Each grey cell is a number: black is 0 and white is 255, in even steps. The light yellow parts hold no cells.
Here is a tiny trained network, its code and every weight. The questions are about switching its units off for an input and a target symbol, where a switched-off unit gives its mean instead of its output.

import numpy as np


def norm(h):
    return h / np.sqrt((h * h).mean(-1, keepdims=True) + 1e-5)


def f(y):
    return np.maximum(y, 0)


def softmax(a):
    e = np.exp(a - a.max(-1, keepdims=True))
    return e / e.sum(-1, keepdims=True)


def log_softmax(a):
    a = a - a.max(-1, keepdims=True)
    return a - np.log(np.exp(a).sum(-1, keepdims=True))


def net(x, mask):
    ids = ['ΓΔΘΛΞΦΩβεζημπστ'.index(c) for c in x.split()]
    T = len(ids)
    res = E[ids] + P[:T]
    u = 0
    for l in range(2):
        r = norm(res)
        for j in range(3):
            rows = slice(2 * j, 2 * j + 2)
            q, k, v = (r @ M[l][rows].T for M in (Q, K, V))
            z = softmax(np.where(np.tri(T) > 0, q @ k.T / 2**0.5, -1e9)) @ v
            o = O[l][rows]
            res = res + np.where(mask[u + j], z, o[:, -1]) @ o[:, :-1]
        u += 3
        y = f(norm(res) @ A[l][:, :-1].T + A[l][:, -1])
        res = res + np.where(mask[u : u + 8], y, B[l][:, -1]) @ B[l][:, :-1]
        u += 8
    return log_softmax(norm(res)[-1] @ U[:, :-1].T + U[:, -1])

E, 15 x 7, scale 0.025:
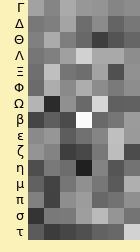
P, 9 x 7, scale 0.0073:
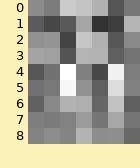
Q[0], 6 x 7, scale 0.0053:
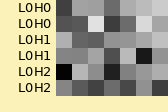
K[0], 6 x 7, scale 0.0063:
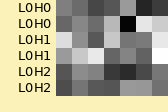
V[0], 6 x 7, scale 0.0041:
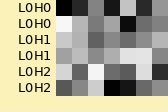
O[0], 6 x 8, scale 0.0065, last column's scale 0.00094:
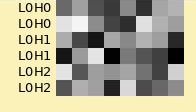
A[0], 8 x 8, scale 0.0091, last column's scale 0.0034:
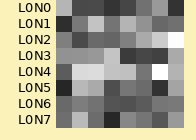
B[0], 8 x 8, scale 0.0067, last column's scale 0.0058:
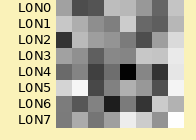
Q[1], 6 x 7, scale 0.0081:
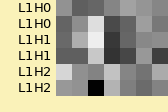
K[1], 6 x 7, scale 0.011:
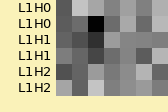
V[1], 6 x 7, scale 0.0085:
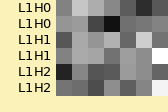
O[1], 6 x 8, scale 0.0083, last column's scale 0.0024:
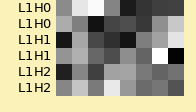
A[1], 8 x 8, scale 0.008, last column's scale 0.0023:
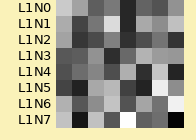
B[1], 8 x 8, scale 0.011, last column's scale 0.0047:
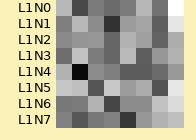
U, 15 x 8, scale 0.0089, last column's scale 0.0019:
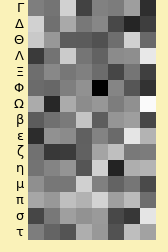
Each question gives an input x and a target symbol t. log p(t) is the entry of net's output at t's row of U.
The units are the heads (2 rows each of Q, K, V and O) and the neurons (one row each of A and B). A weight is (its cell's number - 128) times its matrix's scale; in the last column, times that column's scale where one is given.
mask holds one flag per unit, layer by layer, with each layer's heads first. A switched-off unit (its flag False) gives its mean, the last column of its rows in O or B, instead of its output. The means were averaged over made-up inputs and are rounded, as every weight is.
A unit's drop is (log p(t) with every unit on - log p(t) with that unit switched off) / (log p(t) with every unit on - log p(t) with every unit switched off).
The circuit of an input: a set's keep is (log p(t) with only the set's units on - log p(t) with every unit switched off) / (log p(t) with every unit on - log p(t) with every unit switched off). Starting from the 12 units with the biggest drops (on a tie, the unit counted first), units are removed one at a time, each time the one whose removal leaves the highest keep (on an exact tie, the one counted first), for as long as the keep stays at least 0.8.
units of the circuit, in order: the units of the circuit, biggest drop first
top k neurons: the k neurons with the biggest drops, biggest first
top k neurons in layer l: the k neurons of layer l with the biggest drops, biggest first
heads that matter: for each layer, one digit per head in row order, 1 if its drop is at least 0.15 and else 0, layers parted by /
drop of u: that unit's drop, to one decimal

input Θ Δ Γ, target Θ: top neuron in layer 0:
[L0N3]
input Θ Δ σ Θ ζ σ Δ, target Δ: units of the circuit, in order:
[L0N1 L1H0]
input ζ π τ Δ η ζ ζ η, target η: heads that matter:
001 / 000
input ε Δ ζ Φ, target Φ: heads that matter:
000 / 000
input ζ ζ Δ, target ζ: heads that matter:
101 / 101
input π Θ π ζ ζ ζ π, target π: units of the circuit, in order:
[L1N5 L0N4 L1N6]
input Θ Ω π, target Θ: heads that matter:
101 / 110
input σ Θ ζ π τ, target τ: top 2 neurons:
[L1N5 L0N2]
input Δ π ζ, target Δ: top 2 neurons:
[L0N4 L0N3]
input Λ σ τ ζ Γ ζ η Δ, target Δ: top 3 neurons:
[L0N1 L0N4 L0N5]
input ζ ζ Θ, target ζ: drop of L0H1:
0.1
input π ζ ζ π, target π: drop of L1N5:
0.1
